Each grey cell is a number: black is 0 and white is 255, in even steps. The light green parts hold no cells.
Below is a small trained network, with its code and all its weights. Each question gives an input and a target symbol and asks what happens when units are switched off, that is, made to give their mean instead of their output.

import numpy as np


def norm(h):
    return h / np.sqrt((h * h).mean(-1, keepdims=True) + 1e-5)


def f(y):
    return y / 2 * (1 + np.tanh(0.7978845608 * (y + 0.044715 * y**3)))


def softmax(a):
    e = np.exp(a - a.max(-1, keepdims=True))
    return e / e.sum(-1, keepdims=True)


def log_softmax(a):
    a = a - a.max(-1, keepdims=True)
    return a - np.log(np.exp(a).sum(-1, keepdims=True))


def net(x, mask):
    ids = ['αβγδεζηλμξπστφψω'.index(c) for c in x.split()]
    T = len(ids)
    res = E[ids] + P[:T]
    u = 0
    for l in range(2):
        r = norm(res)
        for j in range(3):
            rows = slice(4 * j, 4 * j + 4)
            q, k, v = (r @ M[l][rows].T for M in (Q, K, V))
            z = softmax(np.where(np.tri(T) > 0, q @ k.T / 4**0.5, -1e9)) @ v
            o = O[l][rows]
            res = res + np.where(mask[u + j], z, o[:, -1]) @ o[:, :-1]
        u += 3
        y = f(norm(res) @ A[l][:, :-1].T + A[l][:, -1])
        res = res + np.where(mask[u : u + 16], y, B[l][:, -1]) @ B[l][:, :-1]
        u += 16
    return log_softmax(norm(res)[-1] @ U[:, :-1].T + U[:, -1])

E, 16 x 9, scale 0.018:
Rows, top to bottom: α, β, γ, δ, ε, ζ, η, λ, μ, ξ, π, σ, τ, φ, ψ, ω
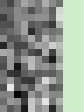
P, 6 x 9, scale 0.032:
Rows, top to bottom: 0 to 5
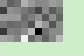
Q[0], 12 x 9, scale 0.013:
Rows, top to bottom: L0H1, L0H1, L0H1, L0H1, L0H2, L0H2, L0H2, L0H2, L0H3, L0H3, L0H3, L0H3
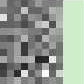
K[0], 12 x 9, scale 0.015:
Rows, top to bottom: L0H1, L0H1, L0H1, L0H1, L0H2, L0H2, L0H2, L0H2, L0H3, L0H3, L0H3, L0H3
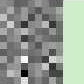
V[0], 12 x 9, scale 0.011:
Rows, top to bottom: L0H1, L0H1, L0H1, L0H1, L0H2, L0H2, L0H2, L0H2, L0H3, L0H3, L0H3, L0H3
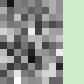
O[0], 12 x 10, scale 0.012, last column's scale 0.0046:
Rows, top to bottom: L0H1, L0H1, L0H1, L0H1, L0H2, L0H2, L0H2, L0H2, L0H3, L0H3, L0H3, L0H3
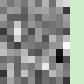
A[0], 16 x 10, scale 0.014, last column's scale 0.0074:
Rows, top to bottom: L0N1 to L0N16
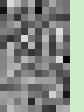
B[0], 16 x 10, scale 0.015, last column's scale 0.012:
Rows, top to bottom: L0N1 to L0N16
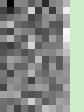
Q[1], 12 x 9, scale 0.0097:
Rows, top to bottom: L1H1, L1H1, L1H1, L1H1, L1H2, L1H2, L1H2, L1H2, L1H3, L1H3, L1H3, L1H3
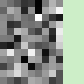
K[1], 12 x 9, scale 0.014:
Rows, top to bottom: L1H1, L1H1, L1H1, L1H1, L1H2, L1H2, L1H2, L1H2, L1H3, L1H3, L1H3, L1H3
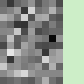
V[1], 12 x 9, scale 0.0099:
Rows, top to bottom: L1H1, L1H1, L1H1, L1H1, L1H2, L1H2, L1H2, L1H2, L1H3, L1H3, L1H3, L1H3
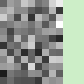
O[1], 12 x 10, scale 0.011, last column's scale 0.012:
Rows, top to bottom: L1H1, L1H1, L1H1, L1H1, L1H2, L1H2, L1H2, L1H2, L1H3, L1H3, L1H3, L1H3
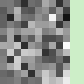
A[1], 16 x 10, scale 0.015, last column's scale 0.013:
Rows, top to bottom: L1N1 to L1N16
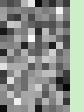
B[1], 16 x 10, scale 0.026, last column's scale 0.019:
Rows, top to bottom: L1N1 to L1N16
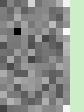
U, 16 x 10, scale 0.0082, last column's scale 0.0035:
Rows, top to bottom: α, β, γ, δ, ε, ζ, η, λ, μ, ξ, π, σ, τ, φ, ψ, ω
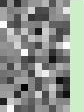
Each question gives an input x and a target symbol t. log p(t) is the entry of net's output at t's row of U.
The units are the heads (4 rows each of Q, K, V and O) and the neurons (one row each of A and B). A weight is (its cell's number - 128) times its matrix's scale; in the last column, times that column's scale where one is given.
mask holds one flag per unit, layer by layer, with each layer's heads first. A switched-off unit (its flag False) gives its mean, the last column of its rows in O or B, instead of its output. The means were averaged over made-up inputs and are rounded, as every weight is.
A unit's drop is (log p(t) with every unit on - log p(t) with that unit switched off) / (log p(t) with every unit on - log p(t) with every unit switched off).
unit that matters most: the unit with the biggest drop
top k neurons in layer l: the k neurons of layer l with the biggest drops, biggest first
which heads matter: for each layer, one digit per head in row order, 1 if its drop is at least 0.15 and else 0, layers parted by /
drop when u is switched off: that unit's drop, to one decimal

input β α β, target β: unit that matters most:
L0H2
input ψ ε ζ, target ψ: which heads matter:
011 / 000
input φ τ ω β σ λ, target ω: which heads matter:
011 / 000
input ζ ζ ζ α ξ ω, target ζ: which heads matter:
010 / 000
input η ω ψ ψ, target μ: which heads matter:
001 / 000
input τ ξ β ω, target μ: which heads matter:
000 / 000
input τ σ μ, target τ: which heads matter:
010 / 010
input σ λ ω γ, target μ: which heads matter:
001 / 000
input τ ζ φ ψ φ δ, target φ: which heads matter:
011 / 100
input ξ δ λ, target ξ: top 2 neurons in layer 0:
[L0N2, L0N5]
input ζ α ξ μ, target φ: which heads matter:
001 / 100
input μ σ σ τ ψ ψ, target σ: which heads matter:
001 / 111
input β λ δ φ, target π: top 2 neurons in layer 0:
[L0N2, L0N5]
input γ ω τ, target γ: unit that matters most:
L0H3
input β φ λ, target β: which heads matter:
010 / 000
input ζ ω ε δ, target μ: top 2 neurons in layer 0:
[L0N2, L0N7]
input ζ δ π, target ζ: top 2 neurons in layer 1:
[L1N12, L1N5]
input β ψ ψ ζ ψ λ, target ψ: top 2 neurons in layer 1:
[L1N5, L1N4]
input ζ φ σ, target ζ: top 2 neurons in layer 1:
[L1N12, L1N5]
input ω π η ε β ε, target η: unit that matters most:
L1H2
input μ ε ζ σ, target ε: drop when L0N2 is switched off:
0.2
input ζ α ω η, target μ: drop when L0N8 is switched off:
0.0
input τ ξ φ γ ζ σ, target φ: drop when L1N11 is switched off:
0.1
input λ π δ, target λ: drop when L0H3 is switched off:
0.3
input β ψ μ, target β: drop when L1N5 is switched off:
0.2
